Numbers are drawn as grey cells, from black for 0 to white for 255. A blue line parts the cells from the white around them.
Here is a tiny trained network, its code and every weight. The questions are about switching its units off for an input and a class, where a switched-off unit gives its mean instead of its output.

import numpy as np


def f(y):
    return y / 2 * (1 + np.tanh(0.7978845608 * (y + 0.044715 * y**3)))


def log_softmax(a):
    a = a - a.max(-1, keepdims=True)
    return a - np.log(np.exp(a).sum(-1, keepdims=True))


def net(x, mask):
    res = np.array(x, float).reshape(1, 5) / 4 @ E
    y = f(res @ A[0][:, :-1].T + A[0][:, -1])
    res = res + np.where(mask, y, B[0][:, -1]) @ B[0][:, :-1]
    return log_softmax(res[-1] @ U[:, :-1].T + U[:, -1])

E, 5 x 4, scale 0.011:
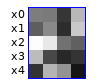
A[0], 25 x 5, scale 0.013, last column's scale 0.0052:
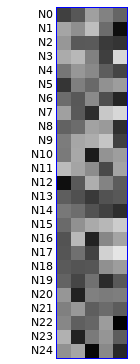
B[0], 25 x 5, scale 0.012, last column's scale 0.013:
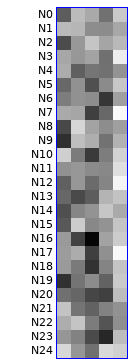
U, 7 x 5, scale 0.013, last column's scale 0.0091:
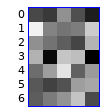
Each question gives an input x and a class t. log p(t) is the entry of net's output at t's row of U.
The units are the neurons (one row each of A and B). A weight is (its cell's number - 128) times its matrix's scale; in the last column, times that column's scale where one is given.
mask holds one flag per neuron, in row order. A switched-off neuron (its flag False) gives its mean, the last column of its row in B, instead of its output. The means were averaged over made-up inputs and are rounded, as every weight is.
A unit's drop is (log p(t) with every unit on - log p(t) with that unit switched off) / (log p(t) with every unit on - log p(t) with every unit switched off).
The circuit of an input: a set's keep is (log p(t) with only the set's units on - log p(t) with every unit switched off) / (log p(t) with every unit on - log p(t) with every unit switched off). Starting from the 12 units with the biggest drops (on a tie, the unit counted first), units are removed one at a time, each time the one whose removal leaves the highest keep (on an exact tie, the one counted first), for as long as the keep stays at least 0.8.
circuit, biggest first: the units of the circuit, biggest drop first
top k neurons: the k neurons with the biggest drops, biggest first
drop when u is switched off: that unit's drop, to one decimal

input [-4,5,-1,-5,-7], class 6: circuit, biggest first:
[N9]
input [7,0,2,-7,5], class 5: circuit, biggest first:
[N16; N3]
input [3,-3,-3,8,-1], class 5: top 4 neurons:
[N13; N14; N2; N3]
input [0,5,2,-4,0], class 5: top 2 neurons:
[N3; N1]
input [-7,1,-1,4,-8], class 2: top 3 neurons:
[N24; N20; N23]
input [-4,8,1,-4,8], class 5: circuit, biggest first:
[N16; N7]
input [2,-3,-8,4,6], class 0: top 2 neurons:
[N19; N6]
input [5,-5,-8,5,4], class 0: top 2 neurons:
[N19; N6]
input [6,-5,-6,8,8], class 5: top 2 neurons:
[N13; N14]
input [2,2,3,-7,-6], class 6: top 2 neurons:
[N9; N15]
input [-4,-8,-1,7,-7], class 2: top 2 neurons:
[N23; N20]
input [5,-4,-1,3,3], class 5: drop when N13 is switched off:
0.1
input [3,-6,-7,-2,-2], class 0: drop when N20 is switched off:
0.2
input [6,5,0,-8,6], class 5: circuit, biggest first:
[N16]
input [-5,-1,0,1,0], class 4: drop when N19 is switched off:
0.0
